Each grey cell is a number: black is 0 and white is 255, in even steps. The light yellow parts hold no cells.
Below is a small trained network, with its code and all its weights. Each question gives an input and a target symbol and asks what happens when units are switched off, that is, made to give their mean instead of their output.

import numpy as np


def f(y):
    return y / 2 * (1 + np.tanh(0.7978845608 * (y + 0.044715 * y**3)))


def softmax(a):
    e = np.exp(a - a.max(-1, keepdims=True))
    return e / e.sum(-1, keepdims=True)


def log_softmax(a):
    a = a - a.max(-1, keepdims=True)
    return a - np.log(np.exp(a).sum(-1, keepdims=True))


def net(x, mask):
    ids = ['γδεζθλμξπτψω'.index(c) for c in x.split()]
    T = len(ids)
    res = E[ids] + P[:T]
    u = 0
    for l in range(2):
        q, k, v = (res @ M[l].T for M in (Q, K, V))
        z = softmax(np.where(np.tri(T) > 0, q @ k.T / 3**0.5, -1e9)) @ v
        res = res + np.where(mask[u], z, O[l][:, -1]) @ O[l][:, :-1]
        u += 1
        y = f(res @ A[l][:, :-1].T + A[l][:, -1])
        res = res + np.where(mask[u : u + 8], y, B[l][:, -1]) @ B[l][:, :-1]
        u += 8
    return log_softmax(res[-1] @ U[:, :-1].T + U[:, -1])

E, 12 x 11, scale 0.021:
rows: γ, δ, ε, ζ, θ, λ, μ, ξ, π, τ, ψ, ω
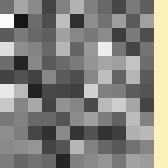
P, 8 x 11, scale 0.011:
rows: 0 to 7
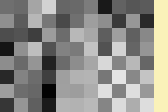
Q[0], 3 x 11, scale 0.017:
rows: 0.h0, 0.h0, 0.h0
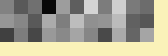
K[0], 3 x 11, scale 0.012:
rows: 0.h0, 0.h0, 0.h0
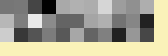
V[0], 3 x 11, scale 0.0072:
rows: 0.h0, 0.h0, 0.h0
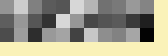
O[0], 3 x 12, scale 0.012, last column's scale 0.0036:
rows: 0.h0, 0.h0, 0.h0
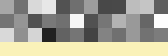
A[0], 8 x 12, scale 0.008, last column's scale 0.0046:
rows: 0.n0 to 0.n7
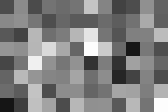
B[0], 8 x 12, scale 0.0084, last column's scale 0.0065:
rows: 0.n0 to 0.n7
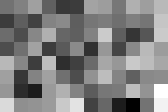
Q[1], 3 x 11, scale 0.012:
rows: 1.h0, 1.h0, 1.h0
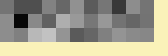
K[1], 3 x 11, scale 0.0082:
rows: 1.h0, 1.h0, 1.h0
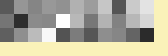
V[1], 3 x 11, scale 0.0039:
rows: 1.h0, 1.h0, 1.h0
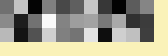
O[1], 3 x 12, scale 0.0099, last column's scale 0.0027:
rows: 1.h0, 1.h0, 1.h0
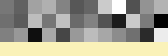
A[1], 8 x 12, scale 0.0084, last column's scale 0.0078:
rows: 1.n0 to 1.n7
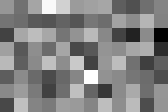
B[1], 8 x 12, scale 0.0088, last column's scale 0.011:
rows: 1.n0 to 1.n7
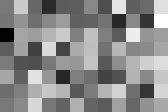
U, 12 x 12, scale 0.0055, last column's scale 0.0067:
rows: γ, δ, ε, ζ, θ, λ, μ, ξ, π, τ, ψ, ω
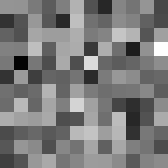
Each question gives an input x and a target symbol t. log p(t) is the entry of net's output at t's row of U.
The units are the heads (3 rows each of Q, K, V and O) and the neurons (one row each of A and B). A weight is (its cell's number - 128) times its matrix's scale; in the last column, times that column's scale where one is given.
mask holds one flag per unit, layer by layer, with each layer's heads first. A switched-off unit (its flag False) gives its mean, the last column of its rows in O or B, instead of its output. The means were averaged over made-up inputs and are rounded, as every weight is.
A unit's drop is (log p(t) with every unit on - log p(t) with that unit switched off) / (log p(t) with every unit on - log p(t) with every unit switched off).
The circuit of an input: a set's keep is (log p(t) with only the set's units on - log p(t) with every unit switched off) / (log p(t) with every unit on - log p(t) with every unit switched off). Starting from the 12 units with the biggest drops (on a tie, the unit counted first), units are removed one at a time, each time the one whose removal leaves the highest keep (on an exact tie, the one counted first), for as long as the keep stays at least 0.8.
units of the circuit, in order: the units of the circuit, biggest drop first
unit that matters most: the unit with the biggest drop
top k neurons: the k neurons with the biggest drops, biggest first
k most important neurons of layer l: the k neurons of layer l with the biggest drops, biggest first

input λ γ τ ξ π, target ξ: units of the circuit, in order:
(0.n6 0.n7 1.h0 0.n2)
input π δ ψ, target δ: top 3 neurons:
(1.n5 0.n7 0.n0)
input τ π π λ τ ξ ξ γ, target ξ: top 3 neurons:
(0.n7 0.n2 0.n6)
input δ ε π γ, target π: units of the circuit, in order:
(0.h0 1.n0 0.n2 0.n7)
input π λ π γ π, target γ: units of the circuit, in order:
(0.n7 0.h0 1.n0 1.n4)
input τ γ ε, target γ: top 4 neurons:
(0.n7 1.n0 1.n4 0.n4)
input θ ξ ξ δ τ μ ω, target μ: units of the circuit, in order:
(0.h0 0.n4 1.n3 0.n6)
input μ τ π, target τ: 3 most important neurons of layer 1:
(1.n4 1.n1 1.n5)
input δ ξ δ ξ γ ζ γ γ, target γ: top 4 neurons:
(0.n7 1.n0 0.n4 1.n4)
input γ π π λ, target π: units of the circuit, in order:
(0.h0 1.n0 0.n7)
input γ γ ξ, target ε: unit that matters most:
1.n6
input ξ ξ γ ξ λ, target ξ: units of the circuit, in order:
(0.n6 0.n7 1.h0)
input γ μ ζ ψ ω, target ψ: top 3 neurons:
(1.n0 0.n7 1.n2)
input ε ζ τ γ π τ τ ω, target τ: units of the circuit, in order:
(1.h0 0.n7 1.n4 0.n2)
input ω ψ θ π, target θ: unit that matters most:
0.h0
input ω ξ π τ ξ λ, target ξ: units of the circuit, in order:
(0.n7 0.n6 1.h0)
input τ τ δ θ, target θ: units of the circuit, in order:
(1.h0 0.h0)
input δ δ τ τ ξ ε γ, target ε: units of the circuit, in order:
(0.h0 1.n6)
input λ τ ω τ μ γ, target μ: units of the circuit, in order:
(0.h0 0.n4 0.n6 1.n3)
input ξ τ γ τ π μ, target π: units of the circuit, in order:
(1.h0 0.h0)
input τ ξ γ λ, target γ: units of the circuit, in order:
(0.h0 0.n7 1.n0 1.n4)
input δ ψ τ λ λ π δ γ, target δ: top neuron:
(1.n5)
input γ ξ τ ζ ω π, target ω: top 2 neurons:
(1.n2 0.n3)
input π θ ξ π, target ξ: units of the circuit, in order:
(0.n7 1.h0 0.n2)
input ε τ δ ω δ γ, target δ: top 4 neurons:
(1.n5 0.n7 0.n0 1.n7)
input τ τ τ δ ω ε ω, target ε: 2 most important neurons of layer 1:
(1.n6 1.n4)
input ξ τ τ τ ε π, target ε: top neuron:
(1.n6)
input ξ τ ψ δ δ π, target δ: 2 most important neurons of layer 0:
(0.n0 0.n7)
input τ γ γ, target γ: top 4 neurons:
(0.n7 1.n0 1.n4 0.n4)
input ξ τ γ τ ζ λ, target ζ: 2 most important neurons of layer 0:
(0.n3 0.n7)
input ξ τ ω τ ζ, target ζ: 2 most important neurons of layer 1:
(1.n4 1.n0)
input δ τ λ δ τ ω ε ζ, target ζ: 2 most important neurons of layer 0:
(0.n3 0.n6)
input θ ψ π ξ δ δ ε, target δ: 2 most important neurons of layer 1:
(1.n5 1.n7)
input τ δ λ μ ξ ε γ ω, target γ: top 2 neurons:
(0.n7 1.n0)
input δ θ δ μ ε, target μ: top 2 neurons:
(0.n4 1.n3)
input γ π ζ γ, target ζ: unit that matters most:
1.h0
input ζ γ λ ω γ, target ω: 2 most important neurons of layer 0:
(0.n3 0.n2)
